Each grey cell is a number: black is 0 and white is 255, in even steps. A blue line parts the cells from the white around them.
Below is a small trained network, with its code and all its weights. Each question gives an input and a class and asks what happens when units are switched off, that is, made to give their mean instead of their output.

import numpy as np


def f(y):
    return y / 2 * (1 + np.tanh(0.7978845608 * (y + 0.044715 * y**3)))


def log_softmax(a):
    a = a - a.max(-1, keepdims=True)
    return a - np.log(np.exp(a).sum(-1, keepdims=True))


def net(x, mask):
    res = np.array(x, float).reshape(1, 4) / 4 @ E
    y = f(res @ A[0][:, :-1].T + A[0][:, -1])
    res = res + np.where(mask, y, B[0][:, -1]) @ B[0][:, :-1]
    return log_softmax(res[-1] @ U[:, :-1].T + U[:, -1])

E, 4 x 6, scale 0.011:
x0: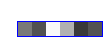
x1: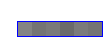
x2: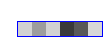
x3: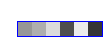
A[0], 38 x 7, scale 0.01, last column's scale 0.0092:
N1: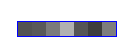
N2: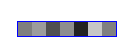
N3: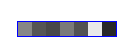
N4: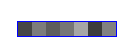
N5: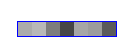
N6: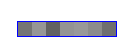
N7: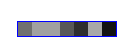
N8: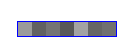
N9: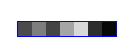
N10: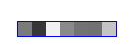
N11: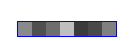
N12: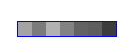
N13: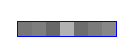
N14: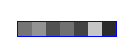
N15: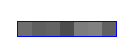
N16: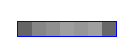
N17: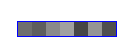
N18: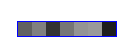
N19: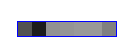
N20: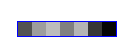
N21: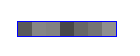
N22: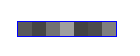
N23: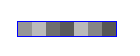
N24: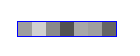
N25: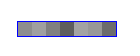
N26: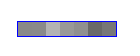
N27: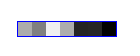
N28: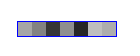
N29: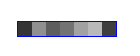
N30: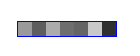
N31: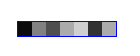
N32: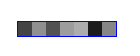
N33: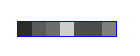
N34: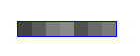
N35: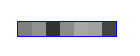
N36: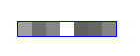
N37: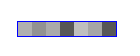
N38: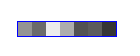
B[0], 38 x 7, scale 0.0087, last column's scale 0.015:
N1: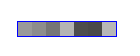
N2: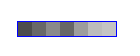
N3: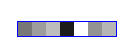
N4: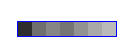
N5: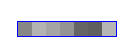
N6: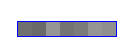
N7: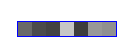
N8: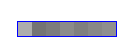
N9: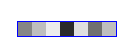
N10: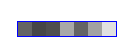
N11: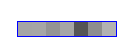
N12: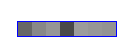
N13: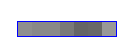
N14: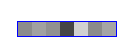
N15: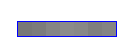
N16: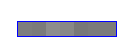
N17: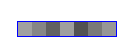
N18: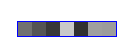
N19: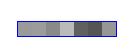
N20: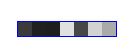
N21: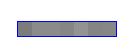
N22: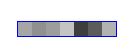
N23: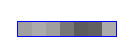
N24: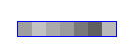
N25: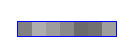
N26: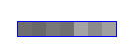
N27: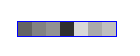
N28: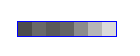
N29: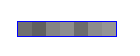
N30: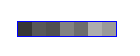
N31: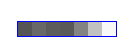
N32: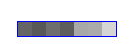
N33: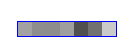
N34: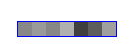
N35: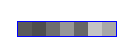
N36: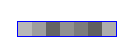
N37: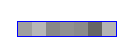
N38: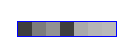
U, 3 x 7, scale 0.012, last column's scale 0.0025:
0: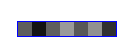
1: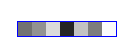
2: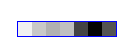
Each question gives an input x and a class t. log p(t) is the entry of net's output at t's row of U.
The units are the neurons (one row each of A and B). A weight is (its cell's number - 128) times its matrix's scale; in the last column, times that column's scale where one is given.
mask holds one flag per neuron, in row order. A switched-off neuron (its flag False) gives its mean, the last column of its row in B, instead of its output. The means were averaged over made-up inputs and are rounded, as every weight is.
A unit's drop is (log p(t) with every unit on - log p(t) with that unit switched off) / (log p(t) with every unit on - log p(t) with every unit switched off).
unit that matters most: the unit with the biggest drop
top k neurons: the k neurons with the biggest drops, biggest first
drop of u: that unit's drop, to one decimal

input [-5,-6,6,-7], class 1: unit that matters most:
N3
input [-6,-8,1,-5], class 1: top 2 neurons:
[N3, N14]
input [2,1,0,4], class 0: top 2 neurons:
[N9, N3]
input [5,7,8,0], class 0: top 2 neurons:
[N10, N7]
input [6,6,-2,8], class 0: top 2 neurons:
[N20, N10]
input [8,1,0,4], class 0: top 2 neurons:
[N10, N20]
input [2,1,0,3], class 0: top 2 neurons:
[N9, N3]
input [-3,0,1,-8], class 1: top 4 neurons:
[N3, N14, N10, N20]
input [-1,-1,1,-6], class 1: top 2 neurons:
[N3, N10]
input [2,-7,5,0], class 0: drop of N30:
0.2
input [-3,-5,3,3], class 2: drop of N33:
0.0
